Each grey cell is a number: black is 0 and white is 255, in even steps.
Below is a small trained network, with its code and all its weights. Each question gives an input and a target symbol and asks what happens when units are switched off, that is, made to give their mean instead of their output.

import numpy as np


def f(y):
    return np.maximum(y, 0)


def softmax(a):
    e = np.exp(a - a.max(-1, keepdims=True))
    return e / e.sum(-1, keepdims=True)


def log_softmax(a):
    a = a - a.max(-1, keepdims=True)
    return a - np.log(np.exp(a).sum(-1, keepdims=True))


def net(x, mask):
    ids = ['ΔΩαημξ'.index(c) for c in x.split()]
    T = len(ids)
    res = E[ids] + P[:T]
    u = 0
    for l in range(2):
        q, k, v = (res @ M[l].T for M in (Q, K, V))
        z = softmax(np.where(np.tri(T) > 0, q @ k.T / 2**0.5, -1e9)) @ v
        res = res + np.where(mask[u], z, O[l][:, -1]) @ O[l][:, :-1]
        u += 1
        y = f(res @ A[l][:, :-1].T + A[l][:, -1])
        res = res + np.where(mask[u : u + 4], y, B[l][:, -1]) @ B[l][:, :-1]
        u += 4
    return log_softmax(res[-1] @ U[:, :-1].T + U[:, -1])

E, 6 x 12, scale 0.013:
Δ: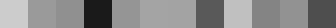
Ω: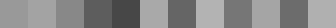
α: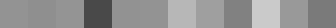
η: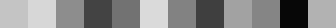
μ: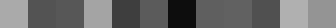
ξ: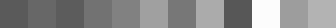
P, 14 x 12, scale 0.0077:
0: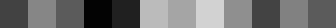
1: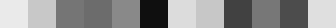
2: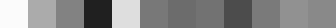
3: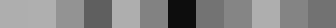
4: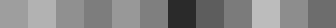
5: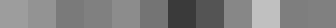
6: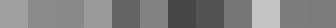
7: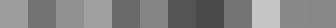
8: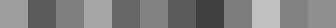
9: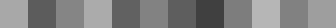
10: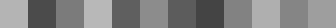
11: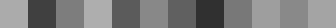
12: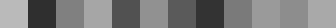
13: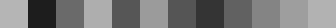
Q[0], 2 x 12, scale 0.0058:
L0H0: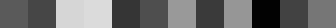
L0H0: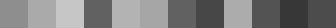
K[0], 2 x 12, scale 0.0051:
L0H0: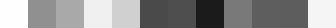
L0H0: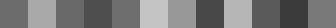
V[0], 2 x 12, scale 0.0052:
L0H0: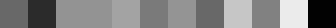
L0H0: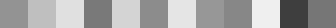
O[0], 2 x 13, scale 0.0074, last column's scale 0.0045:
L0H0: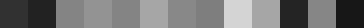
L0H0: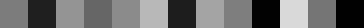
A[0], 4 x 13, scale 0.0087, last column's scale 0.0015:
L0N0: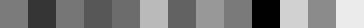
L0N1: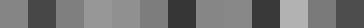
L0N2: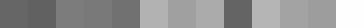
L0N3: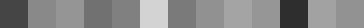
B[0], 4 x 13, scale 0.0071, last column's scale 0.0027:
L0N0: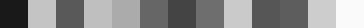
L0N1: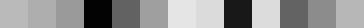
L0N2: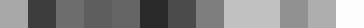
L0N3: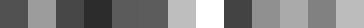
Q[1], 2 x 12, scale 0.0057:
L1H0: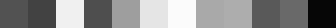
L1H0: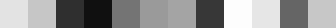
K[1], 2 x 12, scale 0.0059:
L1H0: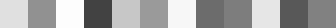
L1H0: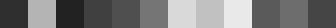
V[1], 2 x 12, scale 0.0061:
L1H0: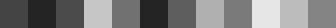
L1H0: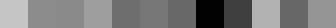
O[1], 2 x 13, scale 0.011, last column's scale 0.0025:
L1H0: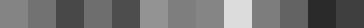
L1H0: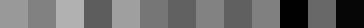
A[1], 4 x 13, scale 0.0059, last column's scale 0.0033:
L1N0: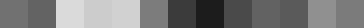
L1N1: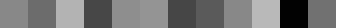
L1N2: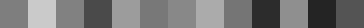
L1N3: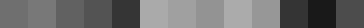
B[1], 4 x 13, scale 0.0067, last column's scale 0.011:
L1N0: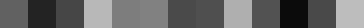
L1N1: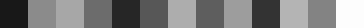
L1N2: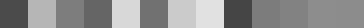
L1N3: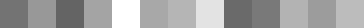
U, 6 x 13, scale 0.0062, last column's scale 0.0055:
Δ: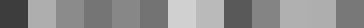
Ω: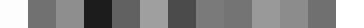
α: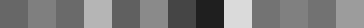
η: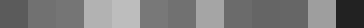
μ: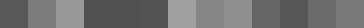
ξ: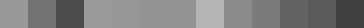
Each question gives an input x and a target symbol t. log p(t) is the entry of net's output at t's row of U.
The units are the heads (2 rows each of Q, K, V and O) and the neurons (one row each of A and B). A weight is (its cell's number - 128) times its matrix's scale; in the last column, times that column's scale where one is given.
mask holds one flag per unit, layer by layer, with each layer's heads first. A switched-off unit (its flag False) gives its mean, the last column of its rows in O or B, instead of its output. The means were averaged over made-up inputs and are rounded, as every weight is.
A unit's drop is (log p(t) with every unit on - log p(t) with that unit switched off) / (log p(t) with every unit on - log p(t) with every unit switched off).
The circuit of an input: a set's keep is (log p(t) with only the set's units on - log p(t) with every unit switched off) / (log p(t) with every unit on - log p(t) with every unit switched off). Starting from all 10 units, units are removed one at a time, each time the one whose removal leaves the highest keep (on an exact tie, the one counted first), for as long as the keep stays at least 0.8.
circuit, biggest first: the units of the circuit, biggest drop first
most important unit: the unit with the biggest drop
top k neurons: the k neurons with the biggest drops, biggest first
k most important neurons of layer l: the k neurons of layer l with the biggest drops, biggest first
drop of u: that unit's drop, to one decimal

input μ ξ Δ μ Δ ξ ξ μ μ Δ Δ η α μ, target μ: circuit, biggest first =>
[L1H0 L0H0 L1N1]
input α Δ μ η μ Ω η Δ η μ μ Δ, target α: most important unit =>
L0N0
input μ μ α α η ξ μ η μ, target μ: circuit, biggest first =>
[L0H0 L1H0 L1N1]
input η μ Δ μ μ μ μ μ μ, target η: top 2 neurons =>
[L0N0 L1N0]
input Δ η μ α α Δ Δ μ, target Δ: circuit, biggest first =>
[L0N1 L0H0 L1H0 L0N0]
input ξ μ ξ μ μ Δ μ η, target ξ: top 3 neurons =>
[L0N2 L1N3 L1N1]
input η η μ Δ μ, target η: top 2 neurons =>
[L0N1 L1N0]
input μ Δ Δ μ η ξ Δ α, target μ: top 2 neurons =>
[L1N1 L0N3]
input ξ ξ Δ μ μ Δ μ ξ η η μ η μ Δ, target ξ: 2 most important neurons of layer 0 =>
[L0N2 L0N0]
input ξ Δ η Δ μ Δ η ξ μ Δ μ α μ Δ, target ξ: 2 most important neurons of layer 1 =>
[L1N3 L1N1]
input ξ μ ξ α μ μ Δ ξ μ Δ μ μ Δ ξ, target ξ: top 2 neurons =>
[L1N3 L0N2]
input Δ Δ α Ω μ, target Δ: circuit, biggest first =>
[L0N1 L0H0 L1H0]
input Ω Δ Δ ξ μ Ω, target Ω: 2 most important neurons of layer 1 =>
[L1N1 L1N3]
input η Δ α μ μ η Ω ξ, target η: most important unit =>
L0N1
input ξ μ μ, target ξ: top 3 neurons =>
[L0N2 L1N3 L1N1]
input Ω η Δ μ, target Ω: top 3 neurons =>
[L0N1 L1N1 L1N3]
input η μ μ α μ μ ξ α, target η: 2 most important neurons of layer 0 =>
[L0N0 L0N2]
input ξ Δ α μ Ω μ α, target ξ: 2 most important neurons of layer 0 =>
[L0N2 L0N3]
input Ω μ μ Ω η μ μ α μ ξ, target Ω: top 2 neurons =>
[L1N1 L0N2]
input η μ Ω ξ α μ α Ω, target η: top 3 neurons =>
[L0N0 L1N0 L1N1]
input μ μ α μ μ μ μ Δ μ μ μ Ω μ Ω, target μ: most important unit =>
L0H0
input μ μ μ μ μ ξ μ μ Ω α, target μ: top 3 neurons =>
[L1N1 L0N2 L0N3]
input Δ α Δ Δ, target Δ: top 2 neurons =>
[L1N0 L0N3]
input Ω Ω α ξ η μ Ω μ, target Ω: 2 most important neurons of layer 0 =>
[L0N1 L0N0]
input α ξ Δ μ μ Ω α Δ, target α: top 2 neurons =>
[L0N0 L0N3]
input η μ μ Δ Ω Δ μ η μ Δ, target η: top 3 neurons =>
[L1N0 L0N0 L1N1]
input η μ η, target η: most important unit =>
L0H0
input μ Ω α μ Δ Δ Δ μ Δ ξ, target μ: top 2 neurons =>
[L1N1 L0N2]
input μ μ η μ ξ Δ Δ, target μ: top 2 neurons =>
[L1N1 L0N3]
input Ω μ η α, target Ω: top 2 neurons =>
[L1N1 L1N3]
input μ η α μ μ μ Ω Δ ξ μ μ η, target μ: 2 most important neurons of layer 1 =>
[L1N1 L1N2]
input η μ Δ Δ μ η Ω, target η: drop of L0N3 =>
0.0
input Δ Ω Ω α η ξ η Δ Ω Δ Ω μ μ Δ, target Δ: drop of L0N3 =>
-0.1
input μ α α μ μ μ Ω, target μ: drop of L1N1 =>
0.8
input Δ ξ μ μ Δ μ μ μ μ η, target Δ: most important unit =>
L1H0
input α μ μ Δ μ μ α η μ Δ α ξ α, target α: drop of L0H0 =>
0.9
